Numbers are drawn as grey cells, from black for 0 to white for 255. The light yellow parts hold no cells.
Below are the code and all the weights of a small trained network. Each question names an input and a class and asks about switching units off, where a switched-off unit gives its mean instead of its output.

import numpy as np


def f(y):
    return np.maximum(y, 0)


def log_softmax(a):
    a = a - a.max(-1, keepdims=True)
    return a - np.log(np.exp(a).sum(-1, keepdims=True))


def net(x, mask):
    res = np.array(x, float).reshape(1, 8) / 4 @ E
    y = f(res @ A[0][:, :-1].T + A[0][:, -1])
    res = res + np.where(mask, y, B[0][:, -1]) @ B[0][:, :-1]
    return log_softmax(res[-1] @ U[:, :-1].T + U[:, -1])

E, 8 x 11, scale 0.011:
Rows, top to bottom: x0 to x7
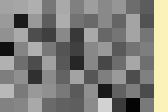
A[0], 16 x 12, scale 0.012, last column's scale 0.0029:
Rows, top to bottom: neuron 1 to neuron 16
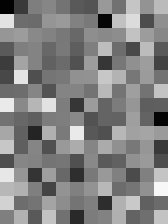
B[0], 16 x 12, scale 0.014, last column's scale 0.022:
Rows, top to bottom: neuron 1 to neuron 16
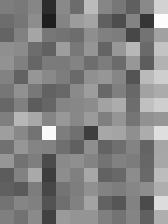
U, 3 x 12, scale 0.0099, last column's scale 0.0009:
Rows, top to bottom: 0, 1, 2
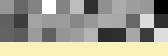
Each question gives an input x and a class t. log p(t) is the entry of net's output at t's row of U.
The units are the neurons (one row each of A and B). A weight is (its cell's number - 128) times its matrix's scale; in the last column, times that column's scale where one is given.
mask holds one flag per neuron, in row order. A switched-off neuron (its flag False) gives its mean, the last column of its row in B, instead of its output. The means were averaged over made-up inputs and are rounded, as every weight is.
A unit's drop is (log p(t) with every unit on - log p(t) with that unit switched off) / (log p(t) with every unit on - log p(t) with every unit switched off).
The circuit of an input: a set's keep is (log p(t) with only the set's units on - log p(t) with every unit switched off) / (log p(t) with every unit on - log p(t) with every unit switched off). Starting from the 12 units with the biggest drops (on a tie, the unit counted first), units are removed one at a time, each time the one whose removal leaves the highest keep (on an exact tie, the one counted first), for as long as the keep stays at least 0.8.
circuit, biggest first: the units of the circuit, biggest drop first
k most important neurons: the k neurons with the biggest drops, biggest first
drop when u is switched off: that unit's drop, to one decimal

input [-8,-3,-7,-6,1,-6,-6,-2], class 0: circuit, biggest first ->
neuron 10
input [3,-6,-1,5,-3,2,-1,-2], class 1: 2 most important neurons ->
neuron 2; neuron 6
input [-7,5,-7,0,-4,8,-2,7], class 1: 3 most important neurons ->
neuron 2; neuron 15; neuron 13
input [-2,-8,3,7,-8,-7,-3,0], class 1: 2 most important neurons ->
neuron 6; neuron 2
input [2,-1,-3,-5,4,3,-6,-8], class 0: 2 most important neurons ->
neuron 10; neuron 1
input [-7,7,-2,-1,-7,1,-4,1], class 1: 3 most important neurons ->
neuron 2; neuron 15; neuron 13
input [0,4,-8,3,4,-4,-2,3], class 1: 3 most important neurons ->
neuron 2; neuron 15; neuron 13
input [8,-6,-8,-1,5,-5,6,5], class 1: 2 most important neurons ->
neuron 8; neuron 2
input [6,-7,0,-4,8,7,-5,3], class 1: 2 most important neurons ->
neuron 2; neuron 6
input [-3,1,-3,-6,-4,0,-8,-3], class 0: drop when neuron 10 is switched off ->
0.3
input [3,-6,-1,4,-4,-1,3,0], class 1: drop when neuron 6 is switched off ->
0.2
